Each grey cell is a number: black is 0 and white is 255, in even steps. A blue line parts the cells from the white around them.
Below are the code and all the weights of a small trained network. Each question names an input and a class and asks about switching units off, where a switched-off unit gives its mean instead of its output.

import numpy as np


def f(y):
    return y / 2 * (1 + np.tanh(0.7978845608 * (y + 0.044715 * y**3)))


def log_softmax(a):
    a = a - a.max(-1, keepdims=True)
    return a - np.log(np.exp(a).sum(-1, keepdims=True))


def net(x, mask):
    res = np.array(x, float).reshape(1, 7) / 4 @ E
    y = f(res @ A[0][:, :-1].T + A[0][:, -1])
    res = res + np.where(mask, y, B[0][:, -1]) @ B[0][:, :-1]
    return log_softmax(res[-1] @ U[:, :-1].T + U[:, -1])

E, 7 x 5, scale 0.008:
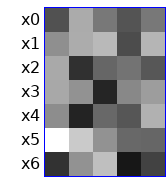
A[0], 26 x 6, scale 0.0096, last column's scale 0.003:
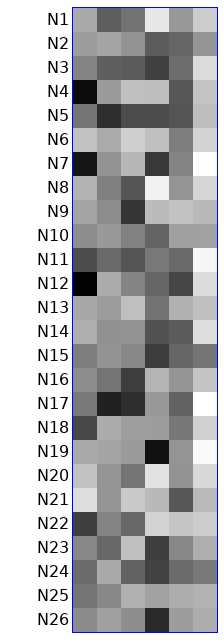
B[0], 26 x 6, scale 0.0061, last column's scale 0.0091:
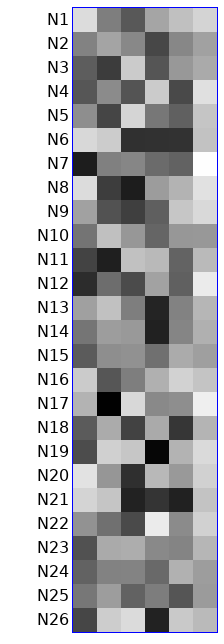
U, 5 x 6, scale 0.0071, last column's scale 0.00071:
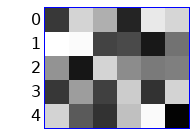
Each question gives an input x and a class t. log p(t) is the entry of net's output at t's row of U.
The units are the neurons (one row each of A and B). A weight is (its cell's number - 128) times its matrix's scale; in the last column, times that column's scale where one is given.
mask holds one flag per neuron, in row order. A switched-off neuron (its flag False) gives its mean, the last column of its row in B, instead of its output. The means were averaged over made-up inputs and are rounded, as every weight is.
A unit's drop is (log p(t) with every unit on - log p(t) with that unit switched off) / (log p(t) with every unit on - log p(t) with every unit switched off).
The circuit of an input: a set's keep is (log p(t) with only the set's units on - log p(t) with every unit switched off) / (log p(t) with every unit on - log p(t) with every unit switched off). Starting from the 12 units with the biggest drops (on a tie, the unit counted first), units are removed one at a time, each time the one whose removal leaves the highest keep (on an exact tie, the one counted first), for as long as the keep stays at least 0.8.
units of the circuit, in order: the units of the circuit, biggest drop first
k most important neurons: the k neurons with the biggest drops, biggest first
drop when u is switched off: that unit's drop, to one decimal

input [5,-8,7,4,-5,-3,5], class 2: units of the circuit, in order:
N17; N5
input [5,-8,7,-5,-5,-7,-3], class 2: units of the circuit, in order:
N17
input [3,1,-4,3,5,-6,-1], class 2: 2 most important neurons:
N20; N8
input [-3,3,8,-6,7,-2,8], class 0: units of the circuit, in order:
N19; N23
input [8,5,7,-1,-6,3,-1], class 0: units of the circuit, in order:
N19; N26
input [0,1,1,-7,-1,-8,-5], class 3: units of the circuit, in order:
N4; N9
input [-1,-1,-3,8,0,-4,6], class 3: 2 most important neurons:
N12; N19
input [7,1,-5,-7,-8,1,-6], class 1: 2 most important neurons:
N6; N21
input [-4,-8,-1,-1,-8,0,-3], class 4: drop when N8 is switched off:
0.2
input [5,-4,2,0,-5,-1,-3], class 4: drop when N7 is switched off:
0.2
